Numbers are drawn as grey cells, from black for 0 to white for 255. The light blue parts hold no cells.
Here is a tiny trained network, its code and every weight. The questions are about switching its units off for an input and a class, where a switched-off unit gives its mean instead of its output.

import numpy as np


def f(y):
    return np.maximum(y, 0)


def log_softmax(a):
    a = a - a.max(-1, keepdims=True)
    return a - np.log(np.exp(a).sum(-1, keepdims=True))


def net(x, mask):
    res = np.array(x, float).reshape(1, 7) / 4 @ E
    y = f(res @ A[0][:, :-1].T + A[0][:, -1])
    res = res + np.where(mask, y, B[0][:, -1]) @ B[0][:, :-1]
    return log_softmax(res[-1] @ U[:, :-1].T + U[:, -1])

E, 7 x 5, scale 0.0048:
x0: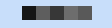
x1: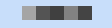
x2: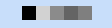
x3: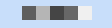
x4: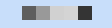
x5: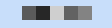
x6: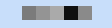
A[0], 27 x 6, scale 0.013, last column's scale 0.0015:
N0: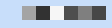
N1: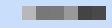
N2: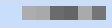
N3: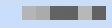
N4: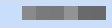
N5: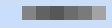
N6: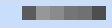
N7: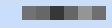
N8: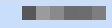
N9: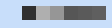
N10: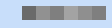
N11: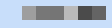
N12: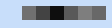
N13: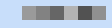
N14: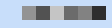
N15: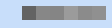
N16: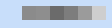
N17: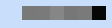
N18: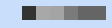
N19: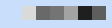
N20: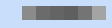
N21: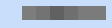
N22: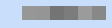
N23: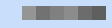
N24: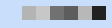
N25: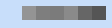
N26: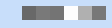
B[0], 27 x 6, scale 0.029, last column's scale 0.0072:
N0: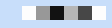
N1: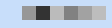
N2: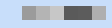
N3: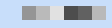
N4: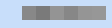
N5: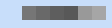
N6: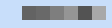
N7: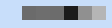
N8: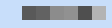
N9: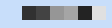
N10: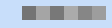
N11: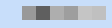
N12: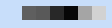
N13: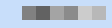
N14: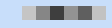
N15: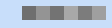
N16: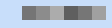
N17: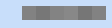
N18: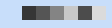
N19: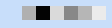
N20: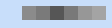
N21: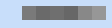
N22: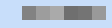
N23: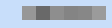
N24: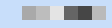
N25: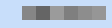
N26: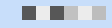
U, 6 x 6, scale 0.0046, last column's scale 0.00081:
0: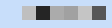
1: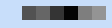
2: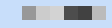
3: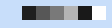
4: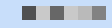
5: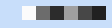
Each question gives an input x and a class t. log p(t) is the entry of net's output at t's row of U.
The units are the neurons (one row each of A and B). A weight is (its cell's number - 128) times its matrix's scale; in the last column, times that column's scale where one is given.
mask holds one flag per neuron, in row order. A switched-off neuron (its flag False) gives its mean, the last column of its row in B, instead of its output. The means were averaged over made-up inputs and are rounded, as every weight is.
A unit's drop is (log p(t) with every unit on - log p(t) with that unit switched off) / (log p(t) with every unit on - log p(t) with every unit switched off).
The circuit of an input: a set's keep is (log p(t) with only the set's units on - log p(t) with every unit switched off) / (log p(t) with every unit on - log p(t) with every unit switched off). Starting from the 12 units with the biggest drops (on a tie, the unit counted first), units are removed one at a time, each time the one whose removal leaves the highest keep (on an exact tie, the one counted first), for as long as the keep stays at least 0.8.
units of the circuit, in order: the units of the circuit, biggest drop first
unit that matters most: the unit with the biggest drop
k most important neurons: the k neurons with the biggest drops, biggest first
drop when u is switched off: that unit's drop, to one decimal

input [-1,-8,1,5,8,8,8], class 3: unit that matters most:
N9
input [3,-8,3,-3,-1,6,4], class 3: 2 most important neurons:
(N9, N18)
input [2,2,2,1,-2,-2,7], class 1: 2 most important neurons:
(N12, N7)
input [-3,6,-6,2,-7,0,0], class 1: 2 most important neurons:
(N12, N7)
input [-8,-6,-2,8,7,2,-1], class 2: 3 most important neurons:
(N24, N3, N2)
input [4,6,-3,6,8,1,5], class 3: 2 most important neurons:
(N0, N19)
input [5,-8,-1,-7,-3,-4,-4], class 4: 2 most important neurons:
(N19, N26)
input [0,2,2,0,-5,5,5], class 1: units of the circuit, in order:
(N12, N19)
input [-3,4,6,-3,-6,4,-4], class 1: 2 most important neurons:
(N0, N19)
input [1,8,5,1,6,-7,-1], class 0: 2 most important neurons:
(N13, N11)
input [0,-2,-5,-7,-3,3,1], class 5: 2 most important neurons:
(N0, N14)
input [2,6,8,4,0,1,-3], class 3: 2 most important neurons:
(N9, N18)
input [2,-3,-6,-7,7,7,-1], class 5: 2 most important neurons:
(N0, N14)
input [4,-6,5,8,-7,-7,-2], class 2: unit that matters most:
N24
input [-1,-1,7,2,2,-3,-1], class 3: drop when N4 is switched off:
0.0
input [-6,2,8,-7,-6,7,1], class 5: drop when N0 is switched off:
0.1
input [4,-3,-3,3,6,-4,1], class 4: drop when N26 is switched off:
0.2
